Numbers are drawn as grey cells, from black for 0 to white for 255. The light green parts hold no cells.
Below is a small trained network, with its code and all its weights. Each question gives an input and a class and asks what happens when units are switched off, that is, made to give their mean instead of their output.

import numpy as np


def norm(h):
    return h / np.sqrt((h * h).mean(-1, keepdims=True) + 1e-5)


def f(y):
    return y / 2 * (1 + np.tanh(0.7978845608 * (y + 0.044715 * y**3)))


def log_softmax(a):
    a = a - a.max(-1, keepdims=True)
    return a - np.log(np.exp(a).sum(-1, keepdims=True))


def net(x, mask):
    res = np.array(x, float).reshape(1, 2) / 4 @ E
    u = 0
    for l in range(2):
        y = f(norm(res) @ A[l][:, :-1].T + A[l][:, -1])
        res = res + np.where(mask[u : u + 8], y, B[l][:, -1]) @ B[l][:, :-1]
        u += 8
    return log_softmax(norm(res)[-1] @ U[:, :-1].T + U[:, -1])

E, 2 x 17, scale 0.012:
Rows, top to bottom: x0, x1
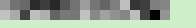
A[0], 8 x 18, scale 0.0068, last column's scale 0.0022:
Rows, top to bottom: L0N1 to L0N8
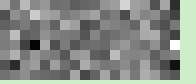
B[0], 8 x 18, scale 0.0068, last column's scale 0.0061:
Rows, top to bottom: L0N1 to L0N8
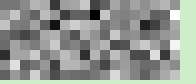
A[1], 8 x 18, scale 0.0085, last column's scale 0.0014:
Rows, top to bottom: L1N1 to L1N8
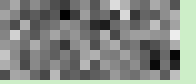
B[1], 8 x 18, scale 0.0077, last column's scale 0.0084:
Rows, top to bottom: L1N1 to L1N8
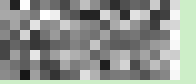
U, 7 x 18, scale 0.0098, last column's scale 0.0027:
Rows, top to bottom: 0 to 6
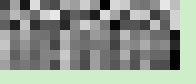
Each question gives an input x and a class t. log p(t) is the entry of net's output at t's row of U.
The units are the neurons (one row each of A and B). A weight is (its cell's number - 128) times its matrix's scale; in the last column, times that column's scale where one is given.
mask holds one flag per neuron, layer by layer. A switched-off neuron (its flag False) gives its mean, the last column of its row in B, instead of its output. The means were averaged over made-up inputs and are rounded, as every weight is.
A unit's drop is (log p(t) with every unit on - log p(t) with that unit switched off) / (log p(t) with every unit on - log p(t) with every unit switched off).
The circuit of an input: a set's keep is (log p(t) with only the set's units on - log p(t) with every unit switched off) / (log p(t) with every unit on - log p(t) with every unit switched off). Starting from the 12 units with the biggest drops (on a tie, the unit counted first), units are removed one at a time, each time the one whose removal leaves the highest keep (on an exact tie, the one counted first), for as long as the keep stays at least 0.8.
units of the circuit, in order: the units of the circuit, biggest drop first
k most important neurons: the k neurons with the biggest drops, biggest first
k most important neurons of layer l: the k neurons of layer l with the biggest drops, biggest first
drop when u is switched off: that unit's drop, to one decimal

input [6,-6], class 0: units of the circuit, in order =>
L1N3
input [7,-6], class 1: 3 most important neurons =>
L1N2, L0N6, L1N7
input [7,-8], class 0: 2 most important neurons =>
L1N3, L0N2
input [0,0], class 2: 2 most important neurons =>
L0N3, L0N6
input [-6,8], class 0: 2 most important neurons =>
L1N7, L1N2
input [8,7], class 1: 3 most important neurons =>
L1N2, L0N3, L1N8
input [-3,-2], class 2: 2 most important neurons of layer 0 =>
L0N2, L0N5
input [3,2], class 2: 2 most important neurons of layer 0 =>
L0N6, L0N5
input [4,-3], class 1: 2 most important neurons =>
L0N6, L1N2
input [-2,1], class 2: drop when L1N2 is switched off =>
0.1
